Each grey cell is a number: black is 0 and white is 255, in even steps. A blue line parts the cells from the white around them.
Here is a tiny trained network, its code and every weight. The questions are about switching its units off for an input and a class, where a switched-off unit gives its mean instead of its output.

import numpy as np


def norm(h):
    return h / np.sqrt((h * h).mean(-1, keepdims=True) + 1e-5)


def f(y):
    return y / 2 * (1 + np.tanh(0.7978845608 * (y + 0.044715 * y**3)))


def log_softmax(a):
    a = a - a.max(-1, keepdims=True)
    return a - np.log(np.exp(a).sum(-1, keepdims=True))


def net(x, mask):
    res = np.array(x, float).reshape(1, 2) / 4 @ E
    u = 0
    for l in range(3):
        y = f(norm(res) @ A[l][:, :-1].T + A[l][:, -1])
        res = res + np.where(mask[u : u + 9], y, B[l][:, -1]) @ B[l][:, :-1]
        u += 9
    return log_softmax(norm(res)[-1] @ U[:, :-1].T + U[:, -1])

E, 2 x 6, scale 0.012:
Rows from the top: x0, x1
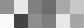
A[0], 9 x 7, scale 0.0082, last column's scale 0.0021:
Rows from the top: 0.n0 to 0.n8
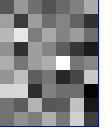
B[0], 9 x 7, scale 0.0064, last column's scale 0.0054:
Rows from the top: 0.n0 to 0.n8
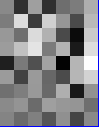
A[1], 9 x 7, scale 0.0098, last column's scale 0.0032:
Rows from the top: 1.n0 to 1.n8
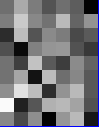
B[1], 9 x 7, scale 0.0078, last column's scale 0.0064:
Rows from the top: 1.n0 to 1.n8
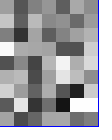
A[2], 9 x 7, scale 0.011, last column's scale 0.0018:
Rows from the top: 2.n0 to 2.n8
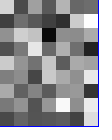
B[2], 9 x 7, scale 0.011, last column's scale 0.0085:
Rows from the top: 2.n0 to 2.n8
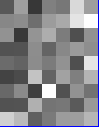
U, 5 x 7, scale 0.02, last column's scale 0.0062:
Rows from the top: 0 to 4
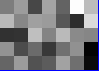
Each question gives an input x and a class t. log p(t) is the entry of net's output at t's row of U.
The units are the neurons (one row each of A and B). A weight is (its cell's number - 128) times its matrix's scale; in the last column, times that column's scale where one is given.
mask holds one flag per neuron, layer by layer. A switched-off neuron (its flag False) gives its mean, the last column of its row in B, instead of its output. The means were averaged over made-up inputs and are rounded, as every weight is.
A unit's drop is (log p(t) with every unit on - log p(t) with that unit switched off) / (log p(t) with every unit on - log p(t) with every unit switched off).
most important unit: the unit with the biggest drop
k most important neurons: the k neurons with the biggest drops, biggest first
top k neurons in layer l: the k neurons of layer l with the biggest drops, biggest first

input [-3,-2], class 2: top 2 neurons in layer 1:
1.n4, 1.n6
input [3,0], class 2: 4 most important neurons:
0.n2, 2.n3, 1.n7, 1.n3
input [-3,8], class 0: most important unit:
1.n7
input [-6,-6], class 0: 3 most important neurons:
0.n2, 1.n6, 2.n8
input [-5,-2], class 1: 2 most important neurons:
2.n1, 1.n3
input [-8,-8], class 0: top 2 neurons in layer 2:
2.n8, 2.n4
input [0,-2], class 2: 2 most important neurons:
1.n4, 0.n4
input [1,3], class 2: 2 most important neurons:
0.n4, 1.n5
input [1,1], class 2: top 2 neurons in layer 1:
1.n7, 1.n5
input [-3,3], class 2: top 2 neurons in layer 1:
1.n5, 1.n6
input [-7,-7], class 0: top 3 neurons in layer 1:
1.n6, 1.n4, 1.n1
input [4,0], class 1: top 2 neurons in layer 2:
2.n1, 2.n5
